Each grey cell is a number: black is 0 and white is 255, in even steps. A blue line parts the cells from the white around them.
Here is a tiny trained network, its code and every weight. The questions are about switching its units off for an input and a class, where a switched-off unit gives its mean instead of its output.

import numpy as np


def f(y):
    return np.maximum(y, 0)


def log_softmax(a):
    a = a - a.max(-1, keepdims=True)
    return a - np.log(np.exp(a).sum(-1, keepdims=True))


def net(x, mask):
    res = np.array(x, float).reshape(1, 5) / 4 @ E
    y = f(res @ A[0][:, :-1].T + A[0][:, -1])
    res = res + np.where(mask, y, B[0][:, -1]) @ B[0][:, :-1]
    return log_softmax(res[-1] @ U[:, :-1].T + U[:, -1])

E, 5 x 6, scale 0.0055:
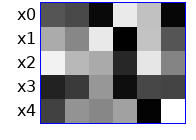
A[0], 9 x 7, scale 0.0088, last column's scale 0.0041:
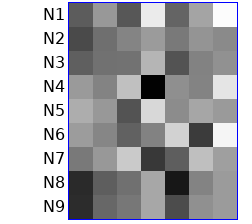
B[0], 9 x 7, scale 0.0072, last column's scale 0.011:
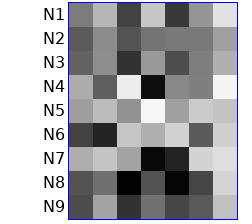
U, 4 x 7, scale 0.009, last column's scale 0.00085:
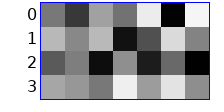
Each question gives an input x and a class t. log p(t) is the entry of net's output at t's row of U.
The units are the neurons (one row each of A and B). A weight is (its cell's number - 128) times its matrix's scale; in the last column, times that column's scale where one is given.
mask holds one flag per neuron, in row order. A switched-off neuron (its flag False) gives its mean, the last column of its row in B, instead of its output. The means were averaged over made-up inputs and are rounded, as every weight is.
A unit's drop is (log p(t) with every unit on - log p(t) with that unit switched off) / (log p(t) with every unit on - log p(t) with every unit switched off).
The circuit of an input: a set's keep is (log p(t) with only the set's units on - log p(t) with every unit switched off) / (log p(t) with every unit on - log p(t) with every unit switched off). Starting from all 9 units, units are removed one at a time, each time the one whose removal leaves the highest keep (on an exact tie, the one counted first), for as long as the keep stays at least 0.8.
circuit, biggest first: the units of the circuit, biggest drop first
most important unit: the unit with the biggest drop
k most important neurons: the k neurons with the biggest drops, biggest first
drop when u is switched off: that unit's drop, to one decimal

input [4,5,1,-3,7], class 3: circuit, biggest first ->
(N8 N4)
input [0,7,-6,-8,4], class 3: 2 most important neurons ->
(N8 N5)
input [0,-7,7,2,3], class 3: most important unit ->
N8
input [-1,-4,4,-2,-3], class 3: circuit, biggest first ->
(N4 N8)
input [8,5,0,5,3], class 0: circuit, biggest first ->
(N1 N7)
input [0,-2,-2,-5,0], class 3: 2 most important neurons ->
(N5 N8)
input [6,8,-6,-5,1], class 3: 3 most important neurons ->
(N4 N8 N9)
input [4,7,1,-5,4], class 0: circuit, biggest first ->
(N7 N1)
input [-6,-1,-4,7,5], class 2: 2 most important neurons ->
(N8 N9)
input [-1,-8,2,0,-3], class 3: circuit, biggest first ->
(N8 N5)
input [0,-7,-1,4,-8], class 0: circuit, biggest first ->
(N6 N7)
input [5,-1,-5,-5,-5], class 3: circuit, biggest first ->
(N5 N8)
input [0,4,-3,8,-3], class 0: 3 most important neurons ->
(N7 N1 N5)
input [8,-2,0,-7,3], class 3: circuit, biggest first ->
(N5)
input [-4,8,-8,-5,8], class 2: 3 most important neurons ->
(N8 N4 N9)
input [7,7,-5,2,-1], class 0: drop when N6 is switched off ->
0.1
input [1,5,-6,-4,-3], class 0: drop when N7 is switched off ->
0.2
